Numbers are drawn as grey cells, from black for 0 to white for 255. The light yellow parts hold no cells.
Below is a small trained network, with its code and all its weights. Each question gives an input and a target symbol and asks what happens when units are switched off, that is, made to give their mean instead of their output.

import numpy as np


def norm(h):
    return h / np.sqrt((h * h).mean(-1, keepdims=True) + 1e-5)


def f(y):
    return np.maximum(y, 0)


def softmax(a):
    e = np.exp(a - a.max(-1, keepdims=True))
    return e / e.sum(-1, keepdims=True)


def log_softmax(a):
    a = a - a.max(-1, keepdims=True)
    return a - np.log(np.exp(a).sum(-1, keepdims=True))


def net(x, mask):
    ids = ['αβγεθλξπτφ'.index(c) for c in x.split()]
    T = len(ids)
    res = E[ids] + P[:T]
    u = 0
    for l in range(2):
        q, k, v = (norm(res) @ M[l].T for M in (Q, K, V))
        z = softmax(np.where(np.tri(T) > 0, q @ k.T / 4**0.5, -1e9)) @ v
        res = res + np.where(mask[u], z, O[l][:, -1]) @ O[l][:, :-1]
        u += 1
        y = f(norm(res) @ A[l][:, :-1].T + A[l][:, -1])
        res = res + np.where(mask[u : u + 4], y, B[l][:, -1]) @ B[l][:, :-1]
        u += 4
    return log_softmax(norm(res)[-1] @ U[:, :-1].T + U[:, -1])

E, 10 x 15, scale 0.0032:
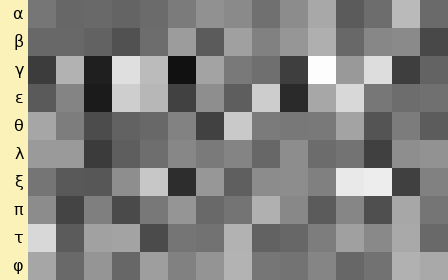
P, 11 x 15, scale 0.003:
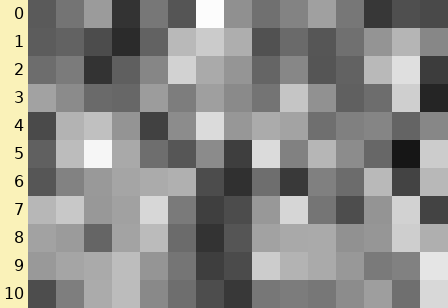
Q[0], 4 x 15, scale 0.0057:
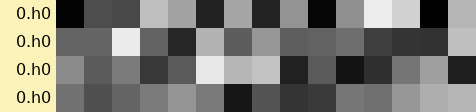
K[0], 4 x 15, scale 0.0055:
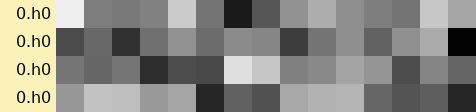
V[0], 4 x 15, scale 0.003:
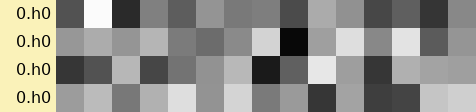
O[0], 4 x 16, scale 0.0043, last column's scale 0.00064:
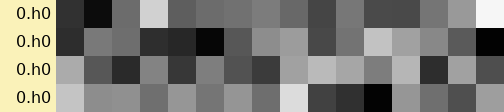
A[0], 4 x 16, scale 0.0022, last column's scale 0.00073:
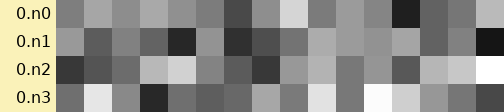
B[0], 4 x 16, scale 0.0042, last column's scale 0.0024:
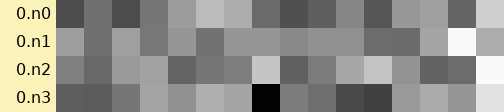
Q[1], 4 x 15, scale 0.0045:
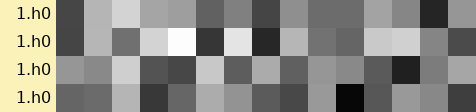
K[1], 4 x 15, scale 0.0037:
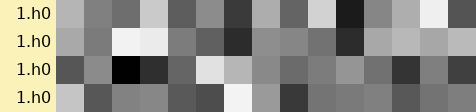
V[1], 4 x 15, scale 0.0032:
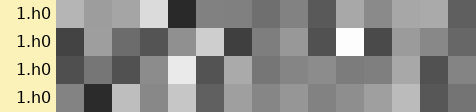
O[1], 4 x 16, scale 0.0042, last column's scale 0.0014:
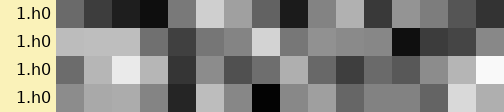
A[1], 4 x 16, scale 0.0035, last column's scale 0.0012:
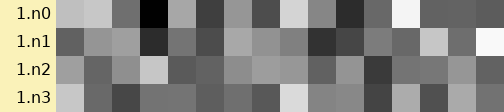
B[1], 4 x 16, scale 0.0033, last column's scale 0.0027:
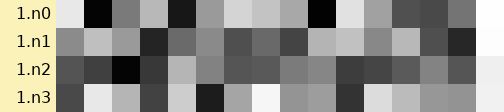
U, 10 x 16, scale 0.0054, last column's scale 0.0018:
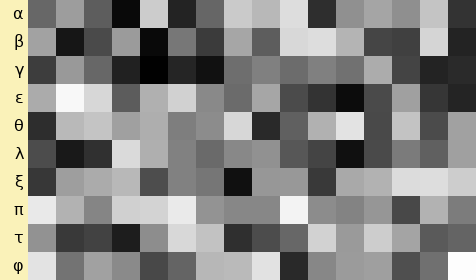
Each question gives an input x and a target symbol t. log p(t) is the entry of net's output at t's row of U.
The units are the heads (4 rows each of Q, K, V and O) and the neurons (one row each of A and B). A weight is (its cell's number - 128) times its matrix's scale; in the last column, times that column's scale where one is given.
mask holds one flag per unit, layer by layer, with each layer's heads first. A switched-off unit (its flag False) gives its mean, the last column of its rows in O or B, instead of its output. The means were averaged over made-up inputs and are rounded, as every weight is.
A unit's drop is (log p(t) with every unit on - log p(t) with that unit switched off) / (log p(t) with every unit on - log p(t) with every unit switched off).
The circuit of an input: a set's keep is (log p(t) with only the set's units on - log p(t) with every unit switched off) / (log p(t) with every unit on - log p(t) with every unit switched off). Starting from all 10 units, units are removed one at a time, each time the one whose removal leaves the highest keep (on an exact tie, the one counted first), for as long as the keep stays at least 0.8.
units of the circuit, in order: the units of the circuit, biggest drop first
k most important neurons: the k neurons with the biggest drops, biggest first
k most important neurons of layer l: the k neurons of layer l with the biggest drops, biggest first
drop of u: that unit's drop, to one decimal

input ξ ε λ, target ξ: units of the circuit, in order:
1.h0
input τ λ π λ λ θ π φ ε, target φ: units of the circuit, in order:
0.h0, 1.n0
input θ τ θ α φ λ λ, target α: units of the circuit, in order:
0.h0, 1.n3
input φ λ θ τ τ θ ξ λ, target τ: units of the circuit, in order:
0.h0, 1.h0, 0.n3
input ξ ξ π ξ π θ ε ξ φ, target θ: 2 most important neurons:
0.n2, 0.n3
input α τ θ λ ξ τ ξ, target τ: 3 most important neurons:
1.n0, 0.n3, 0.n1
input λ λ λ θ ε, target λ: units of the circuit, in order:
0.h0, 1.n2
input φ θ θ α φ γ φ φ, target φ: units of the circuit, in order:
0.h0, 1.n0
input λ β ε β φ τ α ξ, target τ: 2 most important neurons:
0.n3, 1.n0
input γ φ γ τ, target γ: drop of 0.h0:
0.7
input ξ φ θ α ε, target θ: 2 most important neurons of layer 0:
0.n3, 0.n0
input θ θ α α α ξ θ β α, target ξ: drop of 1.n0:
0.1
